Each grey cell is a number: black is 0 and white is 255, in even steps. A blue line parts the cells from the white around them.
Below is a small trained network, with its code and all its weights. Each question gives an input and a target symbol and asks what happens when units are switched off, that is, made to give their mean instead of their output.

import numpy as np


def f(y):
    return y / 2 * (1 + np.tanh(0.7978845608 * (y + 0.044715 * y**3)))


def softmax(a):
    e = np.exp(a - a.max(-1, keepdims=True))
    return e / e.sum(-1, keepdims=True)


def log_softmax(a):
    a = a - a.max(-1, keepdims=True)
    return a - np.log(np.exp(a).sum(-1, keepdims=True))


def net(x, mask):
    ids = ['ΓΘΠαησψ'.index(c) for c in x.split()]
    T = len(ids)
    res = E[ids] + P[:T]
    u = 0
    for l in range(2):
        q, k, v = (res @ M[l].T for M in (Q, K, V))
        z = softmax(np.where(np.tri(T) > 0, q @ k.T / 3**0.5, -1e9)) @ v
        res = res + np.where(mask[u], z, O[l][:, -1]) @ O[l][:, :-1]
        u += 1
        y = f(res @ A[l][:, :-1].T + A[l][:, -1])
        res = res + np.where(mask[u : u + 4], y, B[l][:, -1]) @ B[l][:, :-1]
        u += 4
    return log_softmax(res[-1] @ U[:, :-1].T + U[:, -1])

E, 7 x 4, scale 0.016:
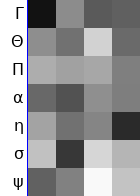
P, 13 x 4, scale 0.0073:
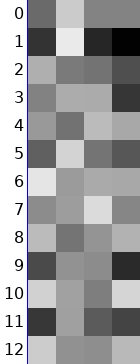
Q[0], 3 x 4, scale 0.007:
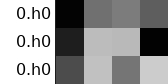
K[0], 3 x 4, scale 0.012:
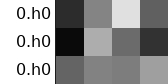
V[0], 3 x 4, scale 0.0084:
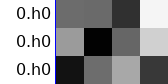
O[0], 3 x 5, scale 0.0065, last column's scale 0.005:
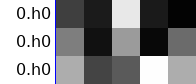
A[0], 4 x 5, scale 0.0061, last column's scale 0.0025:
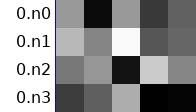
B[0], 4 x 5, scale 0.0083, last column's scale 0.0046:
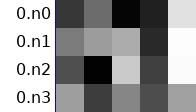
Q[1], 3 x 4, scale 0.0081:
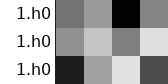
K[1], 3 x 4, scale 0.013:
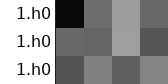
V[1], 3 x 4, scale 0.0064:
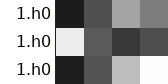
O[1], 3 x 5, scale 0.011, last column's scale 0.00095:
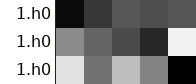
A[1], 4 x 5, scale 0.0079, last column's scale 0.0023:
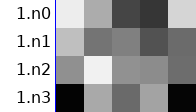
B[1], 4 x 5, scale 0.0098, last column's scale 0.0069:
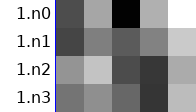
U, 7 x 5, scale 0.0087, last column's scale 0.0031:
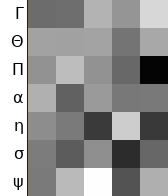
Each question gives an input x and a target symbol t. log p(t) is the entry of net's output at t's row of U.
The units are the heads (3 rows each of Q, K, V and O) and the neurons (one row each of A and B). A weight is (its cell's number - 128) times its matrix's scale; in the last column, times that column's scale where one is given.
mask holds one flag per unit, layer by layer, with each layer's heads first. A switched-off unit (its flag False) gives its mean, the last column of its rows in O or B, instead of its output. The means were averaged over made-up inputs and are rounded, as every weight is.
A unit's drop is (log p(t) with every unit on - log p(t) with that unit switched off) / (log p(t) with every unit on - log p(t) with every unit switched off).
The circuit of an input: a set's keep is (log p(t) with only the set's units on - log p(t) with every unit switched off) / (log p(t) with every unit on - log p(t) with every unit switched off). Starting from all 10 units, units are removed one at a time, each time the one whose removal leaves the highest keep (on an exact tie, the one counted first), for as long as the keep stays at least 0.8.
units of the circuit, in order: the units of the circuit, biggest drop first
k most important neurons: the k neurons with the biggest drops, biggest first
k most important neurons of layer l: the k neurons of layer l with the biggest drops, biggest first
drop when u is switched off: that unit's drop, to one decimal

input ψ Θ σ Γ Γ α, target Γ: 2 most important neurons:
[0.n2 1.n0]
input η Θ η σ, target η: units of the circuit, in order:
[1.h0 1.n0 0.h0]
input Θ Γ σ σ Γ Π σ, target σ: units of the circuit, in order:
[0.h0]
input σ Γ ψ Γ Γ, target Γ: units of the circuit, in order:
[0.n2 0.h0 1.h0]
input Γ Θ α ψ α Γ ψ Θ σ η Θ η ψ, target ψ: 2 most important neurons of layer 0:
[0.n0 0.n1]
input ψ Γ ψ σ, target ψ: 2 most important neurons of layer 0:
[0.n1 0.n3]
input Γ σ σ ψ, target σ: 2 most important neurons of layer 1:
[1.n3 1.n0]
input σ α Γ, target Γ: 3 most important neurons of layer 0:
[0.n2 0.n0 0.n1]
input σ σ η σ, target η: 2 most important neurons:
[1.n0 0.n2]
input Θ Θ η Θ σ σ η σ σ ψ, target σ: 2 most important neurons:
[1.n3 0.n1]
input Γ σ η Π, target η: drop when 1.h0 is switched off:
0.3
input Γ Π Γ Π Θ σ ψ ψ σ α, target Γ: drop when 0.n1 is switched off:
0.1
